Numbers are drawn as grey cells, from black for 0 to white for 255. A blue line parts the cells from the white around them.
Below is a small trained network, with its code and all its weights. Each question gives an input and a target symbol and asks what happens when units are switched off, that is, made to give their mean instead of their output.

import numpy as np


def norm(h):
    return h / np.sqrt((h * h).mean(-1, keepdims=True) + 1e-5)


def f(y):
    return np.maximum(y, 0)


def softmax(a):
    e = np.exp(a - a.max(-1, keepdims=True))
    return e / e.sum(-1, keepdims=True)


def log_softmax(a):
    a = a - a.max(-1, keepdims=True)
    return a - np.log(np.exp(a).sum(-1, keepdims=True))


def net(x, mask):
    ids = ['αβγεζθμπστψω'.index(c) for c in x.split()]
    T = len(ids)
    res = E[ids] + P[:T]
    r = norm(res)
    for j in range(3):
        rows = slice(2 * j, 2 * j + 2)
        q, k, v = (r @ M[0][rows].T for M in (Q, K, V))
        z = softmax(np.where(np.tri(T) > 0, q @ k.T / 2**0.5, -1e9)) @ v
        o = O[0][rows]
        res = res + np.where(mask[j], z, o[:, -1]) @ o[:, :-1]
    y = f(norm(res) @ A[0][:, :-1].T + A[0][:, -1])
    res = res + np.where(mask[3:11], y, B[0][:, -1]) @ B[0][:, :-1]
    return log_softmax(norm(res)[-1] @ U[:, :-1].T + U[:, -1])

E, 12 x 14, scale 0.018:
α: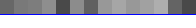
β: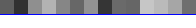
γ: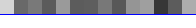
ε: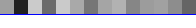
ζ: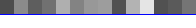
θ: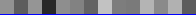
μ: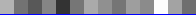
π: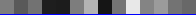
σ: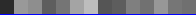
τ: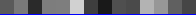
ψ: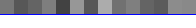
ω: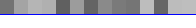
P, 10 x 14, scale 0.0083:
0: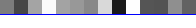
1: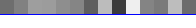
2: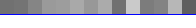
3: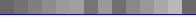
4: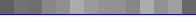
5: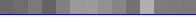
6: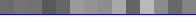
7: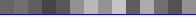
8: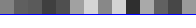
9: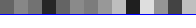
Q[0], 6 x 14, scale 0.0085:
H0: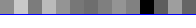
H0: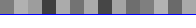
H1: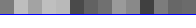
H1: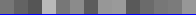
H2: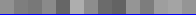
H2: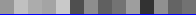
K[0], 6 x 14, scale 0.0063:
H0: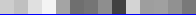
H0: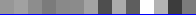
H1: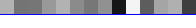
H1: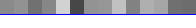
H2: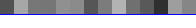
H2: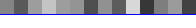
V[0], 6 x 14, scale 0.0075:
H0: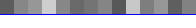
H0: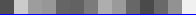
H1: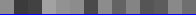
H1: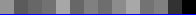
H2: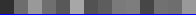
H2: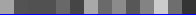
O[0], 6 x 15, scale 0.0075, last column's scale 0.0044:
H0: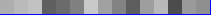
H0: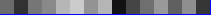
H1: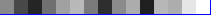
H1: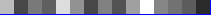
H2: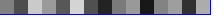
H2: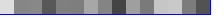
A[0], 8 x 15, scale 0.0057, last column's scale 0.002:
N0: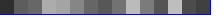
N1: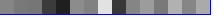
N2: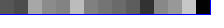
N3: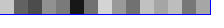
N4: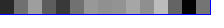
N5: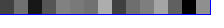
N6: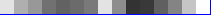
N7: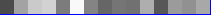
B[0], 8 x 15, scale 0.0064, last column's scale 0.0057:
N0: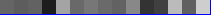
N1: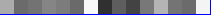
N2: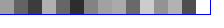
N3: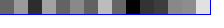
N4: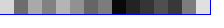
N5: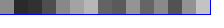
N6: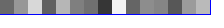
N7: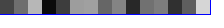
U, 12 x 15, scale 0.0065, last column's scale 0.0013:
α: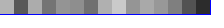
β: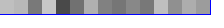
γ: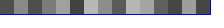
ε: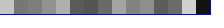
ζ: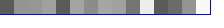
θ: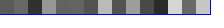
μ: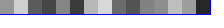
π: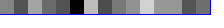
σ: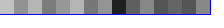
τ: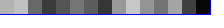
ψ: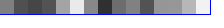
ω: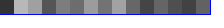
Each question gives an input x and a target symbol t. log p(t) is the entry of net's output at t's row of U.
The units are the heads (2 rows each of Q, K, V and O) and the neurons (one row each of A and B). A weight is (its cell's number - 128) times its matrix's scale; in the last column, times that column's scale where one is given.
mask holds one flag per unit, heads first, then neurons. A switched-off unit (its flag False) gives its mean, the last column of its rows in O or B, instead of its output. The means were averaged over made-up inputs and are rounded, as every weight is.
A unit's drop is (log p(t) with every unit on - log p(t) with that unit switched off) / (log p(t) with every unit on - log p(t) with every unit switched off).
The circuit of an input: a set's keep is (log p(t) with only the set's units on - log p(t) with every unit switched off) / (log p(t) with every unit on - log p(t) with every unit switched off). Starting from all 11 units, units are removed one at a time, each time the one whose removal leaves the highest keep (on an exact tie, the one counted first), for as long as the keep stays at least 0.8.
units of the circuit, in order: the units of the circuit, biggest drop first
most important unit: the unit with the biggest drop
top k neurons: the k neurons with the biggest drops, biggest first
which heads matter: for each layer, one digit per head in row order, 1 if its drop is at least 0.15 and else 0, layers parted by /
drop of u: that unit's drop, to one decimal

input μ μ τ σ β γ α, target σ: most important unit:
N4
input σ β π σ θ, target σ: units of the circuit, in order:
(H1, N4)
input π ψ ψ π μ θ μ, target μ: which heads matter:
011
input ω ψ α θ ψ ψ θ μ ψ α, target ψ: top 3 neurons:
(N5, N2, N1)
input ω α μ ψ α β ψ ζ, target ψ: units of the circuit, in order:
(H0, H1)
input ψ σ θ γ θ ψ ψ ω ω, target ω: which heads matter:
010
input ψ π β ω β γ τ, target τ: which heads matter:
100
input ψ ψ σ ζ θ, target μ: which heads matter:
001
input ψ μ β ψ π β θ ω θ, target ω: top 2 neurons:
(N6, N2)
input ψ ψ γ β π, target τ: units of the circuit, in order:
(H0, N1)
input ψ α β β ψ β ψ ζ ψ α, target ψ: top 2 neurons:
(N5, N2)
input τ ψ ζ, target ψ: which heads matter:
010
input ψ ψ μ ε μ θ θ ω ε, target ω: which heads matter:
010
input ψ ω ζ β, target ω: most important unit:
H2
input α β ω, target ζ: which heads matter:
101
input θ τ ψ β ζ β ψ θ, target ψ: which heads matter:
110
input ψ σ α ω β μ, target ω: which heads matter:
011
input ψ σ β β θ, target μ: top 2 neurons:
(N3, N1)
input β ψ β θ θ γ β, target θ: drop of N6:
0.1
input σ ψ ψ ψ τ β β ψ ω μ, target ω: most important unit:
H1
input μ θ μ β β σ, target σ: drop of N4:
0.5
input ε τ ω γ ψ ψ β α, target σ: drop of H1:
0.3
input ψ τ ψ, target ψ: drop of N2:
-0.2
